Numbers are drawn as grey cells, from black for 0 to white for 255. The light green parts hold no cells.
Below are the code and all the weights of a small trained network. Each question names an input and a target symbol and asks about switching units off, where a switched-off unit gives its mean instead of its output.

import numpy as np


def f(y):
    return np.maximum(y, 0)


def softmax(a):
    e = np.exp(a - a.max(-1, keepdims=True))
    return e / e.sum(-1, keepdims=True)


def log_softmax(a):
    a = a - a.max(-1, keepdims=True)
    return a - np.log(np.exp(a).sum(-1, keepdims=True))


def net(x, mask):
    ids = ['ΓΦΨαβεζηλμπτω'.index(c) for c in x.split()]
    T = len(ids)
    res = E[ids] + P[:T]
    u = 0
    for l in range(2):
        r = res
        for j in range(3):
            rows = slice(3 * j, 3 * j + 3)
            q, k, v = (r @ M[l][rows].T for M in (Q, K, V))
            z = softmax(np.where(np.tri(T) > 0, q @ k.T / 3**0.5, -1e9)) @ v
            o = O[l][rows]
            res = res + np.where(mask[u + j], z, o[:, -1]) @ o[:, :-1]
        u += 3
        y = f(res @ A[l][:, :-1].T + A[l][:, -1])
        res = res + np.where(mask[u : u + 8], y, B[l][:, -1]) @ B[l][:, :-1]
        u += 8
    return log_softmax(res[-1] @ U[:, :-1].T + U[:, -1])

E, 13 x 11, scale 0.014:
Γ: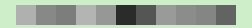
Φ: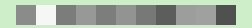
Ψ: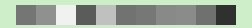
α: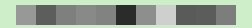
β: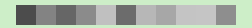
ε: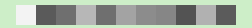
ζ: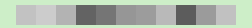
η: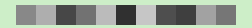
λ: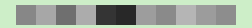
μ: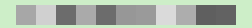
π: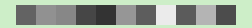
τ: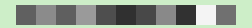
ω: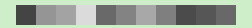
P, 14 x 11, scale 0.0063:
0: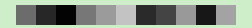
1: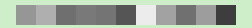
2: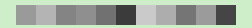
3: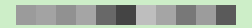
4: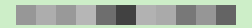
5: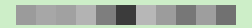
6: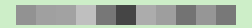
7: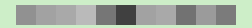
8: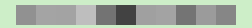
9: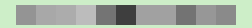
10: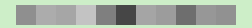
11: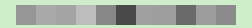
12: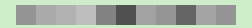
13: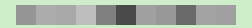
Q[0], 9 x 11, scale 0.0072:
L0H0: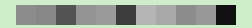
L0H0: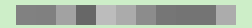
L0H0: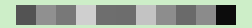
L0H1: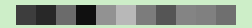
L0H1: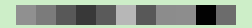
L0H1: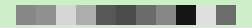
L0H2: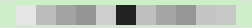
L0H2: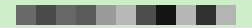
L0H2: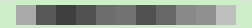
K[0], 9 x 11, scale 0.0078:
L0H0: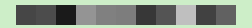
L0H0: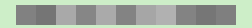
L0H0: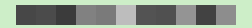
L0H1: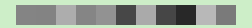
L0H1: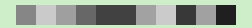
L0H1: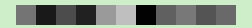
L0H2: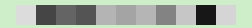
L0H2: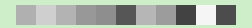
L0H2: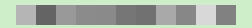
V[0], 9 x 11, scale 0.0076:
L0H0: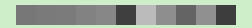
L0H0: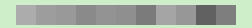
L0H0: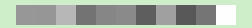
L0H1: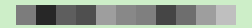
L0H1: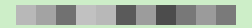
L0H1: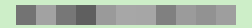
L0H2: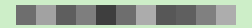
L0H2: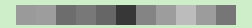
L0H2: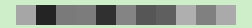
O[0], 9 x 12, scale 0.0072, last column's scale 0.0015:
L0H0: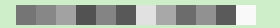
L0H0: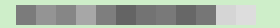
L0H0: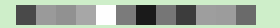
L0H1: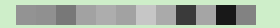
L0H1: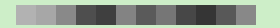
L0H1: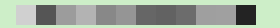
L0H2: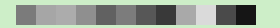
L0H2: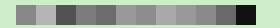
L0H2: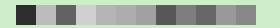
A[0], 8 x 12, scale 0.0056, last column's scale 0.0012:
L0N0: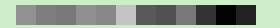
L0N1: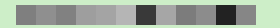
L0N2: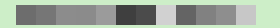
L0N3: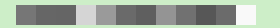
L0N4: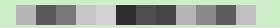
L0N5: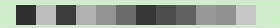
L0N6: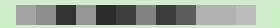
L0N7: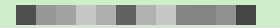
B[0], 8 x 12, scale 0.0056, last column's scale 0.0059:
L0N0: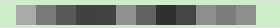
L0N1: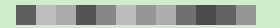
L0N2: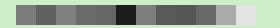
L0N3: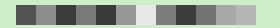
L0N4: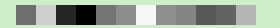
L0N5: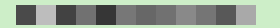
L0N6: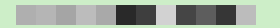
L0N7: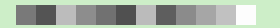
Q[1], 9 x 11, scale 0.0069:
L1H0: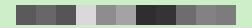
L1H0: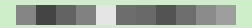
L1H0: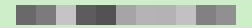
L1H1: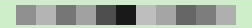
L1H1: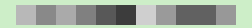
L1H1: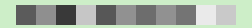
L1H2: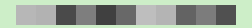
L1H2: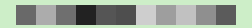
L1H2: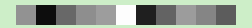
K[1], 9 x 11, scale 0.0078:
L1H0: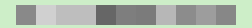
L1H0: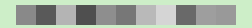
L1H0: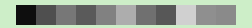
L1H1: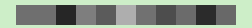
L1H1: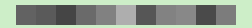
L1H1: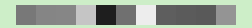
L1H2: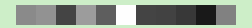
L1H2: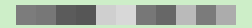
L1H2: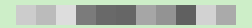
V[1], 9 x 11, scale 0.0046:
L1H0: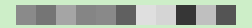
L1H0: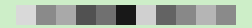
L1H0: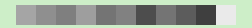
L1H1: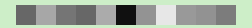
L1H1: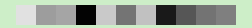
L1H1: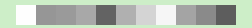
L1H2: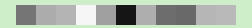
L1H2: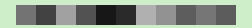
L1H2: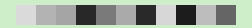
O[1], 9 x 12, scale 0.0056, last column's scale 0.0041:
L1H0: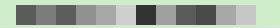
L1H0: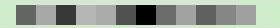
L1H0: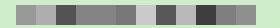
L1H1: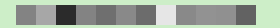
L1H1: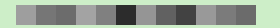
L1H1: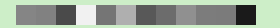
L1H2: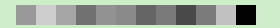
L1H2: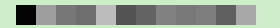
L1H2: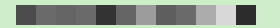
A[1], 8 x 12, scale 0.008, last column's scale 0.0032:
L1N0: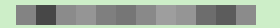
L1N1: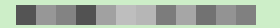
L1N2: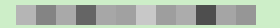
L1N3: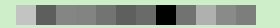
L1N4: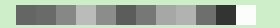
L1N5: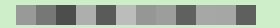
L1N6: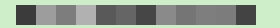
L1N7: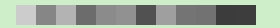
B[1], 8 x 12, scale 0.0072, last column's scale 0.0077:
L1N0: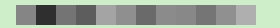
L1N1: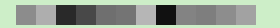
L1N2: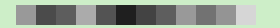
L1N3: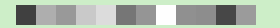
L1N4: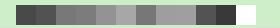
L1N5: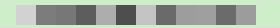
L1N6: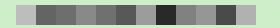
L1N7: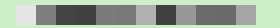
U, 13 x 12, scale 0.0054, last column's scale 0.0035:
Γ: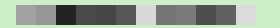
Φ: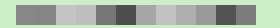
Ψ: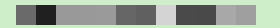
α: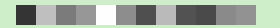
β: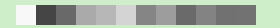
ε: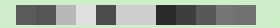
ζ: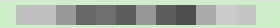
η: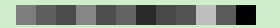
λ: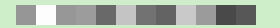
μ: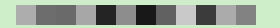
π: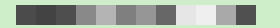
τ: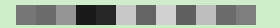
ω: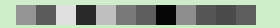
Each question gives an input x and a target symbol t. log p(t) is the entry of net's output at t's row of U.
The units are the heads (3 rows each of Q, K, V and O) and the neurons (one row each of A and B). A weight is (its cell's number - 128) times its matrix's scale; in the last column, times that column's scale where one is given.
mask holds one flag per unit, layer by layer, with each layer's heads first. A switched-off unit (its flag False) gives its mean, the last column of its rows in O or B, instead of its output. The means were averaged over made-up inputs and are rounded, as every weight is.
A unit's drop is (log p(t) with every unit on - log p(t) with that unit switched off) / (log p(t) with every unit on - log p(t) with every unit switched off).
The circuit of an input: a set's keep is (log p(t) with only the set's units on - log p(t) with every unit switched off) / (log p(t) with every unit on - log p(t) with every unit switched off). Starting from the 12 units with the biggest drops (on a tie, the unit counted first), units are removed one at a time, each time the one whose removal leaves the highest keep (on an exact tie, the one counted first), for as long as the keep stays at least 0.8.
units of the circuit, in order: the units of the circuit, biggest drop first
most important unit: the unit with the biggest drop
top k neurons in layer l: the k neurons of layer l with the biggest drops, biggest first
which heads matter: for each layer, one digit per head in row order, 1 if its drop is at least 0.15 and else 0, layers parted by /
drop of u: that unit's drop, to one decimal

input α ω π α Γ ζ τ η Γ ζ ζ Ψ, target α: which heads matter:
010 / 111
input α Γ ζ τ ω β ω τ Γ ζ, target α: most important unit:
L1H2
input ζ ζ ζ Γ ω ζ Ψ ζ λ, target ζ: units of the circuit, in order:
[L1H2, L0H0]
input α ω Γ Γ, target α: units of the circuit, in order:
[L1H2, L1H0, L0H1]
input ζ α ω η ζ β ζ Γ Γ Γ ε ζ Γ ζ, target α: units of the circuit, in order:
[L0H0, L1H0]
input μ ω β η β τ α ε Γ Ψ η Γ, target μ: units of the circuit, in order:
[L0H1, L1H0]
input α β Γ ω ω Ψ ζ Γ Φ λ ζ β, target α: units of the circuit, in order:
[L1H2, L1H0]
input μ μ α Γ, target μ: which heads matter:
110 / 011
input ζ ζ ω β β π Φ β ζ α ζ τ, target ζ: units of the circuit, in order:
[L1H2, L1N4]
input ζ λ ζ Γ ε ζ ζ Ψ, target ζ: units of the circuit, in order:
[L1H2, L0H0, L1N4]
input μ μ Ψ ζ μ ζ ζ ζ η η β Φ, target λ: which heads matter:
000 / 010
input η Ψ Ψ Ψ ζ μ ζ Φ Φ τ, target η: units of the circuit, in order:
[L1H0, L1N6, L0H2]
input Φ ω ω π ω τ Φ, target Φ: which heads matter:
111 / 111
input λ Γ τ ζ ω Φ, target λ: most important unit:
L0H2
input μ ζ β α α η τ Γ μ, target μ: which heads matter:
010 / 000
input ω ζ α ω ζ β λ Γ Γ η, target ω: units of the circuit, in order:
[L1H1, L0H2, L1H2]
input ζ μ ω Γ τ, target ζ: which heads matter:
110 / 001
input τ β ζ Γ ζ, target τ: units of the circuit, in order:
[L0H2, L1H0, L0H1, L1H1]
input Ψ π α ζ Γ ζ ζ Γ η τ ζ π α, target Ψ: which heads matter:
001 / 000
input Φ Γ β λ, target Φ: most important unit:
L1N3
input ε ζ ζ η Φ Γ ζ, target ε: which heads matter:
011 / 010
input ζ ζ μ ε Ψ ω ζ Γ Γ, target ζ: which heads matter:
100 / 001
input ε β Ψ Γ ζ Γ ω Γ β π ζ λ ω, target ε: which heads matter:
010 / 010
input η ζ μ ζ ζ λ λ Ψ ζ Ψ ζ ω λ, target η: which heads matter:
111 / 101
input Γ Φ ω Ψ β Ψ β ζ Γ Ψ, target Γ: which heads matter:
111 / 100
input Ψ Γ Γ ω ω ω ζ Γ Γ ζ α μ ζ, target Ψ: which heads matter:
101 / 000
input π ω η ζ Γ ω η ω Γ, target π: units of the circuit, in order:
[L0H1]
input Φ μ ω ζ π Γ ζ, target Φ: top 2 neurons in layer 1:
[L1N3, L1N1]
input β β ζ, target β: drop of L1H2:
0.2
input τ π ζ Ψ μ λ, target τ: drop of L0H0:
0.2
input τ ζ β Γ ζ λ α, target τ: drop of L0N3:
0.0
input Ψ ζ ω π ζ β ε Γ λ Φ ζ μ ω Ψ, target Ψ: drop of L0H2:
0.5
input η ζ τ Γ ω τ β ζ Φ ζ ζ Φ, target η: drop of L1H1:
0.2
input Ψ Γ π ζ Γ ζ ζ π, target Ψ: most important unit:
L0H2
